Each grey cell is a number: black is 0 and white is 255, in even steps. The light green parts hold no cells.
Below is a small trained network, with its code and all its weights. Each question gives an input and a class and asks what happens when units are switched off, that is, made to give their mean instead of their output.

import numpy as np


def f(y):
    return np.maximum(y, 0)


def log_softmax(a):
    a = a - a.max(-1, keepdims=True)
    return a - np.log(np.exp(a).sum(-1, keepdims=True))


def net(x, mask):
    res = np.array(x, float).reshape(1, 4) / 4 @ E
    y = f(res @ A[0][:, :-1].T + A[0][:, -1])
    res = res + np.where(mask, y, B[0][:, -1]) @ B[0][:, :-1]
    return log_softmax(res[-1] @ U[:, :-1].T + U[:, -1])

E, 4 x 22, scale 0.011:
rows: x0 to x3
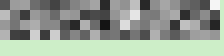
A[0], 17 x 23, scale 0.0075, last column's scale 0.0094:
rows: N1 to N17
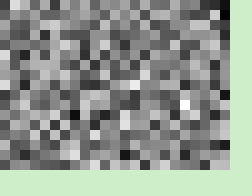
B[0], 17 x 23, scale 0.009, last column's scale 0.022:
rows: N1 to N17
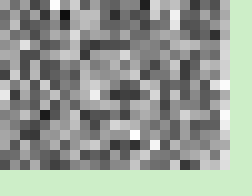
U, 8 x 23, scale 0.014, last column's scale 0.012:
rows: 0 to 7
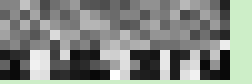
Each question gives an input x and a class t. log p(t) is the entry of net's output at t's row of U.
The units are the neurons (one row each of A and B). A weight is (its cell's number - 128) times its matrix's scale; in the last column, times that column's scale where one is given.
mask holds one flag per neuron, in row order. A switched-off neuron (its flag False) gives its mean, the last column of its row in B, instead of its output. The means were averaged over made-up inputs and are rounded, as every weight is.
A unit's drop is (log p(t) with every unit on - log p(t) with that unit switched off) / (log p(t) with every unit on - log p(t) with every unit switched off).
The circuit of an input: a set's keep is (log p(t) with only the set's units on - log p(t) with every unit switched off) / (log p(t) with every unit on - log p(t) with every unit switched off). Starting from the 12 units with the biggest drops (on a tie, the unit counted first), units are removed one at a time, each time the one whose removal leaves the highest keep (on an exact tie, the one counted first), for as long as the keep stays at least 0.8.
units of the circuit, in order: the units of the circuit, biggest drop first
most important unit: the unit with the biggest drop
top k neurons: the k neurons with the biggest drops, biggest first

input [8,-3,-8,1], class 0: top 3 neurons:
N5, N16, N8
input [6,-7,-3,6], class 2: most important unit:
N10
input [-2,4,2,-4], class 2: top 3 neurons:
N9, N6, N17
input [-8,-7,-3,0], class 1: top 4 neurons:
N8, N9, N3, N7
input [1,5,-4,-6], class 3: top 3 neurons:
N13, N1, N12
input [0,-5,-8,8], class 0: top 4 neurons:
N5, N16, N13, N1
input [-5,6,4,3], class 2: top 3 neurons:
N9, N17, N15
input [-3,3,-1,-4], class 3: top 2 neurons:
N17, N13
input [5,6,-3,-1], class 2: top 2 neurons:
N9, N8
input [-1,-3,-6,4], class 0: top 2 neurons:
N5, N16
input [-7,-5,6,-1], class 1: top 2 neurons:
N7, N3
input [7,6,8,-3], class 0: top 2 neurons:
N12, N8
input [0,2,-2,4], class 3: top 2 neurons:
N6, N17
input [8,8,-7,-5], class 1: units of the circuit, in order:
N2
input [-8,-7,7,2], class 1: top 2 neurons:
N7, N3
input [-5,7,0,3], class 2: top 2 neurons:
N9, N15
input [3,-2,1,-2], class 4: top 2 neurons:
N3, N8
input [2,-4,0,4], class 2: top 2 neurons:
N13, N10
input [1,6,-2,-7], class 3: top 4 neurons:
N13, N1, N11, N10
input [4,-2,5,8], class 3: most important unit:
N6
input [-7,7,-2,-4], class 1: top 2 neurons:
N8, N3
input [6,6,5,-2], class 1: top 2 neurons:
N17, N2
